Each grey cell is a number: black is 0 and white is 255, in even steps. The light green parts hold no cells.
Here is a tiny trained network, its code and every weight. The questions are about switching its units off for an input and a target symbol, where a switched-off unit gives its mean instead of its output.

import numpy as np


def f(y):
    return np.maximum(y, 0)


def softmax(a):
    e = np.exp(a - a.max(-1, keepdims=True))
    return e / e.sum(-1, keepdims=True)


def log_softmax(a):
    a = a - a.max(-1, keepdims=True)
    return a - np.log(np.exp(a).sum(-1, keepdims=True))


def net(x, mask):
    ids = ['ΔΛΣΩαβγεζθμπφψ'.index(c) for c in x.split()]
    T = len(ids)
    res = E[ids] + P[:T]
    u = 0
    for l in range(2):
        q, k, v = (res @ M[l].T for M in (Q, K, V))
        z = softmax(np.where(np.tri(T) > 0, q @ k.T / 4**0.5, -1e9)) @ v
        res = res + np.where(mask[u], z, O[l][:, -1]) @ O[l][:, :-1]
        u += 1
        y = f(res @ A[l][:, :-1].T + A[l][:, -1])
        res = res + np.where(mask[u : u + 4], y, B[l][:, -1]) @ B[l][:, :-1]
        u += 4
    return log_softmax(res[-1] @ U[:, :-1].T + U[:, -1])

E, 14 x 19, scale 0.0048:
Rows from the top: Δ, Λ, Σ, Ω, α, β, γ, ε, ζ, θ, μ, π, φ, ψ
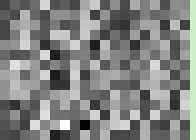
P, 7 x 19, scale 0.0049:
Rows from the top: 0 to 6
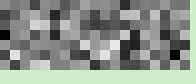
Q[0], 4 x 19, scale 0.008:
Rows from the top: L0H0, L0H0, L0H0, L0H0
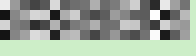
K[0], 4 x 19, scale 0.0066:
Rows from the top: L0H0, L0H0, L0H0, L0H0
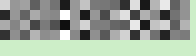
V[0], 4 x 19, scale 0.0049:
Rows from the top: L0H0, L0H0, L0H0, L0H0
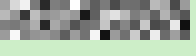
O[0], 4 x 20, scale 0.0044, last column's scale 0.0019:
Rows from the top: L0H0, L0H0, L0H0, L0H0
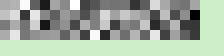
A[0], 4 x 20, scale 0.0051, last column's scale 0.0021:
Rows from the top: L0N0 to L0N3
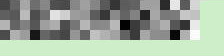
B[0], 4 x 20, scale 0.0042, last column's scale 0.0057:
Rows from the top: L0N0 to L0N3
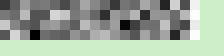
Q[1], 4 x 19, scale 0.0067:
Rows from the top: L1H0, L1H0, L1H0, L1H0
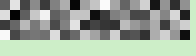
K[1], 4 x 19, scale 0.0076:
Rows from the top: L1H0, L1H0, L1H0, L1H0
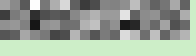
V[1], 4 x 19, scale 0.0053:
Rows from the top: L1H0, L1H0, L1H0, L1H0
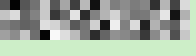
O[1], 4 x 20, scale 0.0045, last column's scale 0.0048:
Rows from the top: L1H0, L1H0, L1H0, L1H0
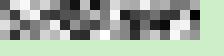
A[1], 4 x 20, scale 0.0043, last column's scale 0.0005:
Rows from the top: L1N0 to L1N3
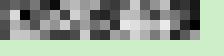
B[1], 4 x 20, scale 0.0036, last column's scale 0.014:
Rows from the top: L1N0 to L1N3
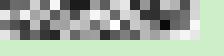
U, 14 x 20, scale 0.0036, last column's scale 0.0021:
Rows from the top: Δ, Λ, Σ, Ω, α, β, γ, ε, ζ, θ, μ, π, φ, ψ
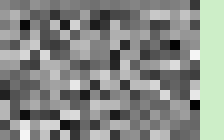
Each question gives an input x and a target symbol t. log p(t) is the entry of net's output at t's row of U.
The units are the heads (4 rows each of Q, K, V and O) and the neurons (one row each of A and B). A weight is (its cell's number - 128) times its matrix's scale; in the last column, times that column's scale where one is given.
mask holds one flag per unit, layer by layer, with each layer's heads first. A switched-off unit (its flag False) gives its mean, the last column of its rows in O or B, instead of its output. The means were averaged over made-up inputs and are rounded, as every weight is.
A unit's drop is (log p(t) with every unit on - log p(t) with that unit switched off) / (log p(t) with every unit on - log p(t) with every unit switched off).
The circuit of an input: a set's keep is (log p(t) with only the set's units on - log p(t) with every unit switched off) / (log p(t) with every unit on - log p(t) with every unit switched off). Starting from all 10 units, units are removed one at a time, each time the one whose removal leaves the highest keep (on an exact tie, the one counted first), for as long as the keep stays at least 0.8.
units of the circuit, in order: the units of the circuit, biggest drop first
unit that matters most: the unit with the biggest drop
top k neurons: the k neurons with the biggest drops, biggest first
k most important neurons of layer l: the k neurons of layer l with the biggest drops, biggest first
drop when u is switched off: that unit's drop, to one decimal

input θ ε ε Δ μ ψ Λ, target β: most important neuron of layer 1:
[L1N1]
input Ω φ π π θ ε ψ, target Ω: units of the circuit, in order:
[L0H0, L1H0, L1N3]
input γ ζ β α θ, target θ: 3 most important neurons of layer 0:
[L0N1, L0N2, L0N0]
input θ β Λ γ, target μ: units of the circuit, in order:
[L1H0, L0H0, L0N2]
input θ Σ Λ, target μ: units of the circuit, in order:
[L1H0, L0H0, L0N3]
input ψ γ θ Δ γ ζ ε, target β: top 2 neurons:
[L1N1, L0N0]
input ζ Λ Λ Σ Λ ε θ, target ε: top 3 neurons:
[L0N0, L1N1, L1N0]
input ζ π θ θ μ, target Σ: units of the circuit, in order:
[L1H0, L0H0, L0N2]
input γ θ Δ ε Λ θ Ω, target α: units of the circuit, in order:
[L1H0, L0N3, L0N1]
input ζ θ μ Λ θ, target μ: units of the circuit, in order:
[L1H0, L0H0, L0N1]
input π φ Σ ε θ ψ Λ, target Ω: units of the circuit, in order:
[L0H0, L1H0, L1N3, L0N1]
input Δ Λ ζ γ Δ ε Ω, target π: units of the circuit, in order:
[L1H0, L0H0, L0N3]
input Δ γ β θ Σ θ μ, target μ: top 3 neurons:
[L0N3, L0N1, L0N0]
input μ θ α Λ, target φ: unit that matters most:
L1H0
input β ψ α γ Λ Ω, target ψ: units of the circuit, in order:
[L1H0, L0H0, L1N2]
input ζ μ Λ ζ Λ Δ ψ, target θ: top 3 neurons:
[L1N0, L0N3, L0N0]
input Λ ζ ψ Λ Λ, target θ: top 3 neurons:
[L1N0, L0N2, L0N1]
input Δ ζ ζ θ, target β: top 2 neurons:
[L1N1, L0N2]
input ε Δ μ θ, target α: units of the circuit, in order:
[L1H0, L0H0, L0N2, L0N1]
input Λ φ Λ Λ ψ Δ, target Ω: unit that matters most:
L0H0
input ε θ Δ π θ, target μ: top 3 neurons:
[L0N2, L0N1, L0N0]
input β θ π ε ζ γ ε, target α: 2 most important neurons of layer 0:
[L0N3, L0N1]
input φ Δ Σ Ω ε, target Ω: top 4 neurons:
[L1N3, L0N1, L1N1, L1N0]
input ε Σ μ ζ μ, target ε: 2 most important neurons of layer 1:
[L1N1, L1N0]
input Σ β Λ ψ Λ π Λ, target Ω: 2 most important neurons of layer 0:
[L0N0, L0N1]
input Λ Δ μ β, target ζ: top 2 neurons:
[L0N2, L1N2]
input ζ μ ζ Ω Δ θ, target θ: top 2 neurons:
[L1N0, L0N3]
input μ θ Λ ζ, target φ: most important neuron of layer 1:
[L1N3]
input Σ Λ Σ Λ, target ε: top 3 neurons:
[L1N1, L0N0, L1N0]
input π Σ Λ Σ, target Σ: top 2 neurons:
[L0N2, L1N1]
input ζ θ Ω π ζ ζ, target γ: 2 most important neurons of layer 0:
[L0N3, L0N1]
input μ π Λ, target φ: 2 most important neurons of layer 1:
[L1N3, L1N2]
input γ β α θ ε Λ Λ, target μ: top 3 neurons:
[L0N3, L0N1, L0N0]
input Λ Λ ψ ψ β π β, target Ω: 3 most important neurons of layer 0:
[L0N0, L0N3, L0N1]
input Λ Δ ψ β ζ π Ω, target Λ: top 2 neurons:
[L0N3, L1N3]
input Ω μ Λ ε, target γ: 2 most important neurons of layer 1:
[L1N2, L1N1]
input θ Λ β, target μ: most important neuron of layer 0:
[L0N2]
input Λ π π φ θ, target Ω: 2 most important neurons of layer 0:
[L0N1, L0N3]
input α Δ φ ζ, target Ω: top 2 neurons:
[L1N3, L0N1]
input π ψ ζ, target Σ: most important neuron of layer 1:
[L1N1]
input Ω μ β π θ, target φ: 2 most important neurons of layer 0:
[L0N1, L0N2]
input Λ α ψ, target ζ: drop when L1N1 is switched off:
0.1
